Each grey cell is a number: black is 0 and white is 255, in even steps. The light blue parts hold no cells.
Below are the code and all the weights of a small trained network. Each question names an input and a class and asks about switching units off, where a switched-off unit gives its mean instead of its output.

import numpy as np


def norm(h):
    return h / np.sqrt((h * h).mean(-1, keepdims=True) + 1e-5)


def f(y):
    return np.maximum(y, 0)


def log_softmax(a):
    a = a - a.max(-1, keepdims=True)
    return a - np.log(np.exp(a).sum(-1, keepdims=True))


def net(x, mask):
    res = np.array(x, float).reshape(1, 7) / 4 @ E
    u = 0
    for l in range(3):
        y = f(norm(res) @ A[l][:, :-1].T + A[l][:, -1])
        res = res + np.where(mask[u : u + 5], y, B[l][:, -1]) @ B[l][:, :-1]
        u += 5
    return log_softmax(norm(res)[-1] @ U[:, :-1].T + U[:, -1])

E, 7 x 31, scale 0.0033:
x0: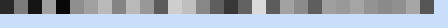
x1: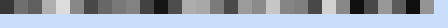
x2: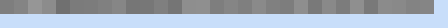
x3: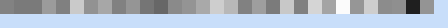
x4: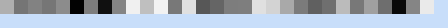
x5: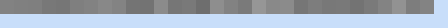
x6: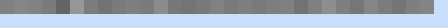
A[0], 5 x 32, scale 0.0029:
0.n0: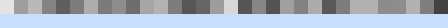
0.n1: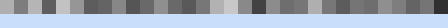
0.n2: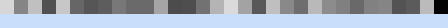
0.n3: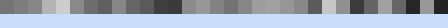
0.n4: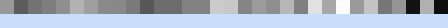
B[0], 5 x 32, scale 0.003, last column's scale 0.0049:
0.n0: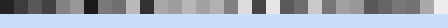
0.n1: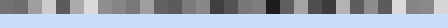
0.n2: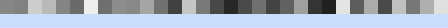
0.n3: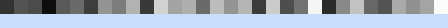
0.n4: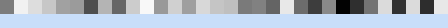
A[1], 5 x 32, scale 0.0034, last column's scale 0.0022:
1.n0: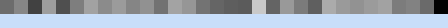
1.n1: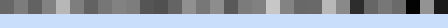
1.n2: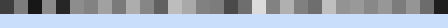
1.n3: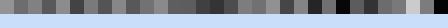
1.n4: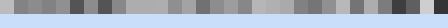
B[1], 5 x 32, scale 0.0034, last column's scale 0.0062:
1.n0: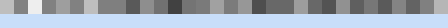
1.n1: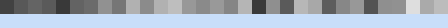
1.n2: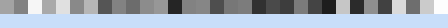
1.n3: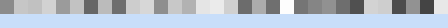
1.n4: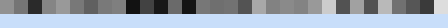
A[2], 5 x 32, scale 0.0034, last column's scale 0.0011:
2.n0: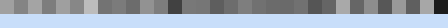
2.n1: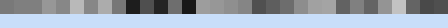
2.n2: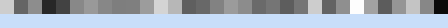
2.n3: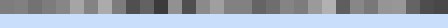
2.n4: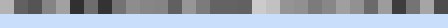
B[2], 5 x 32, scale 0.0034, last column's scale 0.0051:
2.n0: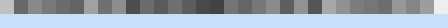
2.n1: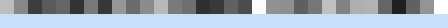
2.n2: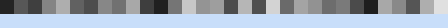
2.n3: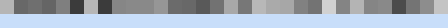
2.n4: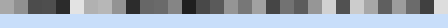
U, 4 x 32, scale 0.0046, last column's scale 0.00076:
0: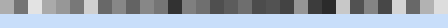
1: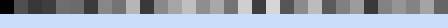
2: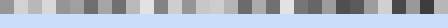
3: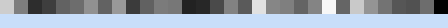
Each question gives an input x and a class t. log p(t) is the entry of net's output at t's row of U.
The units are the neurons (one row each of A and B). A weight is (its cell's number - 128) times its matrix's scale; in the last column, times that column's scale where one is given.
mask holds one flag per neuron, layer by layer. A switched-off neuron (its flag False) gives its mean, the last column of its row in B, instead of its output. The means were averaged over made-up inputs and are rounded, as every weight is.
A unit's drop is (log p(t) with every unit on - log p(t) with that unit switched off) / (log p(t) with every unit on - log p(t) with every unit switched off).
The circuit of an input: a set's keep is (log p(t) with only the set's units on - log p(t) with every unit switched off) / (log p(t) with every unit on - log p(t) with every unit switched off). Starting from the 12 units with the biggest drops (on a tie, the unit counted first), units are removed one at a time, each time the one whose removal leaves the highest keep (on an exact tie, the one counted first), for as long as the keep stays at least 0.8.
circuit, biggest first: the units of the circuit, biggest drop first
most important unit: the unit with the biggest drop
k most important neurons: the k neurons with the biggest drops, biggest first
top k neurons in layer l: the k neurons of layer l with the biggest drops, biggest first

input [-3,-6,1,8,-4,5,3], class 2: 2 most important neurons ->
(0.n4, 0.n3)
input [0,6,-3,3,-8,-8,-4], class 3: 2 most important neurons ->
(2.n1, 0.n0)
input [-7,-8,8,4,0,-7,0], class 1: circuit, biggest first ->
(0.n0)
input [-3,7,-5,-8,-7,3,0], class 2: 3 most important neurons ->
(1.n3, 0.n0, 1.n4)
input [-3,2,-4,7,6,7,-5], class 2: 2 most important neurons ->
(0.n4, 2.n1)
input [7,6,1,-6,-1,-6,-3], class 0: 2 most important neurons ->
(1.n2, 0.n0)
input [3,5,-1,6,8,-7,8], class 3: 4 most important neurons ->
(1.n4, 2.n4, 1.n3, 0.n0)
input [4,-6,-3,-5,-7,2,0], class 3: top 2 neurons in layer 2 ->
(2.n1, 2.n3)
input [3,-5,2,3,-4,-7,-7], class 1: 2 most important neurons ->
(1.n4, 0.n0)
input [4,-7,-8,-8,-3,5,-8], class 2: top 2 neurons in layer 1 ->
(1.n3, 1.n1)
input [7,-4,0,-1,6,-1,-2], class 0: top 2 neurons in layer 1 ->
(1.n2, 1.n0)
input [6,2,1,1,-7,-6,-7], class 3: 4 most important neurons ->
(2.n1, 0.n2, 2.n3, 0.n1)
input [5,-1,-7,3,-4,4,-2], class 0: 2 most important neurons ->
(1.n2, 1.n4)
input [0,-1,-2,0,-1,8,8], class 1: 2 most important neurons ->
(1.n4, 1.n2)
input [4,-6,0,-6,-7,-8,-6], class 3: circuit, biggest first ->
(2.n1)
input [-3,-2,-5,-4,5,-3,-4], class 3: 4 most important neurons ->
(2.n4, 1.n4, 0.n4, 1.n2)
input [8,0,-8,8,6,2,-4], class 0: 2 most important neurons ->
(1.n2, 1.n3)
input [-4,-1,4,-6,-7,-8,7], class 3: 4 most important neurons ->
(2.n1, 0.n4, 2.n3, 1.n2)
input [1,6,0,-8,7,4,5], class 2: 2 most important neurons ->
(1.n3, 0.n0)
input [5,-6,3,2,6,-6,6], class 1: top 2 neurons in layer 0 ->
(0.n0, 0.n2)
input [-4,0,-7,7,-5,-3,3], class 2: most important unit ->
0.n4
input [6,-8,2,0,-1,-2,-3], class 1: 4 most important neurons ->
(0.n0, 2.n2, 0.n2, 0.n1)
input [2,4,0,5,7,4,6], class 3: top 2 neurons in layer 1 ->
(1.n4, 1.n3)
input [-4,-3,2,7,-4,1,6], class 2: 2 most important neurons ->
(0.n4, 1.n2)
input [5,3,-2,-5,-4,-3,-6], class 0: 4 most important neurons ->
(1.n2, 0.n4, 1.n4, 1.n0)
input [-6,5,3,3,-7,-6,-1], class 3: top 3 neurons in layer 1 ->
(1.n2, 1.n0, 1.n3)
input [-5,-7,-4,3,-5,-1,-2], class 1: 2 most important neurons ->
(0.n0, 1.n2)
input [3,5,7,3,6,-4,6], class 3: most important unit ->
1.n4
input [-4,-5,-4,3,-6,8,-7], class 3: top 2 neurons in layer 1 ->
(1.n2, 1.n1)
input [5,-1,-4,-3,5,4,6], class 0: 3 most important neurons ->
(1.n2, 1.n0, 2.n1)
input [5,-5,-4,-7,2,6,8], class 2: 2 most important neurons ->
(1.n3, 0.n3)
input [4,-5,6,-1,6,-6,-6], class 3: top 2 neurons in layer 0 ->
(0.n3, 0.n1)
